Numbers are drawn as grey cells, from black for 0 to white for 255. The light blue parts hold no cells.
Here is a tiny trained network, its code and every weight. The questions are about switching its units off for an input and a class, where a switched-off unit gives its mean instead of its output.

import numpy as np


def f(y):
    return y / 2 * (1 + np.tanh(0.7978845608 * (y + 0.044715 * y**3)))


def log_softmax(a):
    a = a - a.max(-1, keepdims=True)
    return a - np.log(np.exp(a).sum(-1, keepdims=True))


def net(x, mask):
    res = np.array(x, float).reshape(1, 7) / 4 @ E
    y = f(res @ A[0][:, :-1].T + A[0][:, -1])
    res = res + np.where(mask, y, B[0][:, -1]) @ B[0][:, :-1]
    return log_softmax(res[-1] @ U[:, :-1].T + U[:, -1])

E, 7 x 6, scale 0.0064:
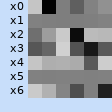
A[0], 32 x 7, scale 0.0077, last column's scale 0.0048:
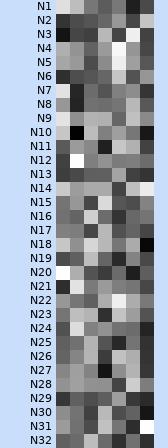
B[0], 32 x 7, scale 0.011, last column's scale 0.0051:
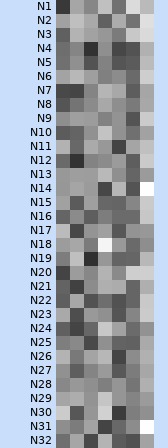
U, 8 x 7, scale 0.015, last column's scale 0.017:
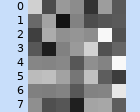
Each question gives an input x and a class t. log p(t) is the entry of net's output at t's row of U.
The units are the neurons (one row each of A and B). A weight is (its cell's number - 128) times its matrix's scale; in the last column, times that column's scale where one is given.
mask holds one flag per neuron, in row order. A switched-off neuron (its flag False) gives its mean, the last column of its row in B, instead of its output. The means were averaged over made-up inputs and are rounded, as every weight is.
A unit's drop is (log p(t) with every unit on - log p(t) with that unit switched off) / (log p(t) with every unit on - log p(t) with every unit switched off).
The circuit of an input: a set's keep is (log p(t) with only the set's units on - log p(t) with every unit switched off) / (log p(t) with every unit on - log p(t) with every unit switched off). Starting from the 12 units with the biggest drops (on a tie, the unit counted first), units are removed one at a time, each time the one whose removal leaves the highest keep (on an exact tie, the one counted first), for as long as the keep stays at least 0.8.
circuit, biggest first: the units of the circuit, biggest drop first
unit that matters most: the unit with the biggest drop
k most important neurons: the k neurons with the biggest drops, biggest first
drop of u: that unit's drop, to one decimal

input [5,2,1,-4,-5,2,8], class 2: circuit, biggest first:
[N20, N1]
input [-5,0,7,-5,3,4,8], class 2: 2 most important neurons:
[N1, N20]
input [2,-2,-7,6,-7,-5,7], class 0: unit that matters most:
N30
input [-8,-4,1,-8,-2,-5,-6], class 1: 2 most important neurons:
[N22, N4]
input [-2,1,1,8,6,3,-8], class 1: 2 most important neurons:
[N19, N32]
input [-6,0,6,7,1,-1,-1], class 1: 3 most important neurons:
[N19, N32, N25]
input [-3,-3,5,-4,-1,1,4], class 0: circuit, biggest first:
[N23, N11, N14]
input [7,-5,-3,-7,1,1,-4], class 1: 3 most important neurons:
[N22, N4, N5]
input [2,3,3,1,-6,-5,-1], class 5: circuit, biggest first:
[N2, N6, N13]
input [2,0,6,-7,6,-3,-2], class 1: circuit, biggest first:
[N4, N22]
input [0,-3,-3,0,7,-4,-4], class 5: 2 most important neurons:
[N14, N9]
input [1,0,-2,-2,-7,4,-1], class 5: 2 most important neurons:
[N2, N6]
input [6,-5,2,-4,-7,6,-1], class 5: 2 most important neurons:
[N6, N2]
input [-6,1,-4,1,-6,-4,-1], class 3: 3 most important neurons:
[N21, N12, N24]
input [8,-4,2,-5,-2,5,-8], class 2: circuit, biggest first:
[N3]
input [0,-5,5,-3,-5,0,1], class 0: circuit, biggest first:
[N11, N14, N23]
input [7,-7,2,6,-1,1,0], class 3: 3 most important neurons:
[N7, N10, N22]
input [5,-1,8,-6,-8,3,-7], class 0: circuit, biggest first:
[N11, N26]
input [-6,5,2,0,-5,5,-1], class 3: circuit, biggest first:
[N21, N12]
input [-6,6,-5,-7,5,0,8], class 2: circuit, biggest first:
[N1]
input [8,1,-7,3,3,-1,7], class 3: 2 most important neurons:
[N7, N10]
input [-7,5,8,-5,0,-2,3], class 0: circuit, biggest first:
[N11, N23]
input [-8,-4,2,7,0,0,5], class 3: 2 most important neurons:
[N12, N21]
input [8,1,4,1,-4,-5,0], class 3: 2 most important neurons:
[N7, N10]
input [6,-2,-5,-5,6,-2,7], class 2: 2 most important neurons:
[N20, N1]
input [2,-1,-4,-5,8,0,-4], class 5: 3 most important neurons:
[N14, N9, N18]
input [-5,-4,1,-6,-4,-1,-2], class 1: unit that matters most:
N4
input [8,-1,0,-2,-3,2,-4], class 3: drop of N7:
0.3
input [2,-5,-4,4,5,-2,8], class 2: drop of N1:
0.4
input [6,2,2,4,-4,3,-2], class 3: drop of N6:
-0.1
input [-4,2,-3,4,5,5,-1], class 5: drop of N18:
0.1
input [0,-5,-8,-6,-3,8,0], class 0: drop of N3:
0.0
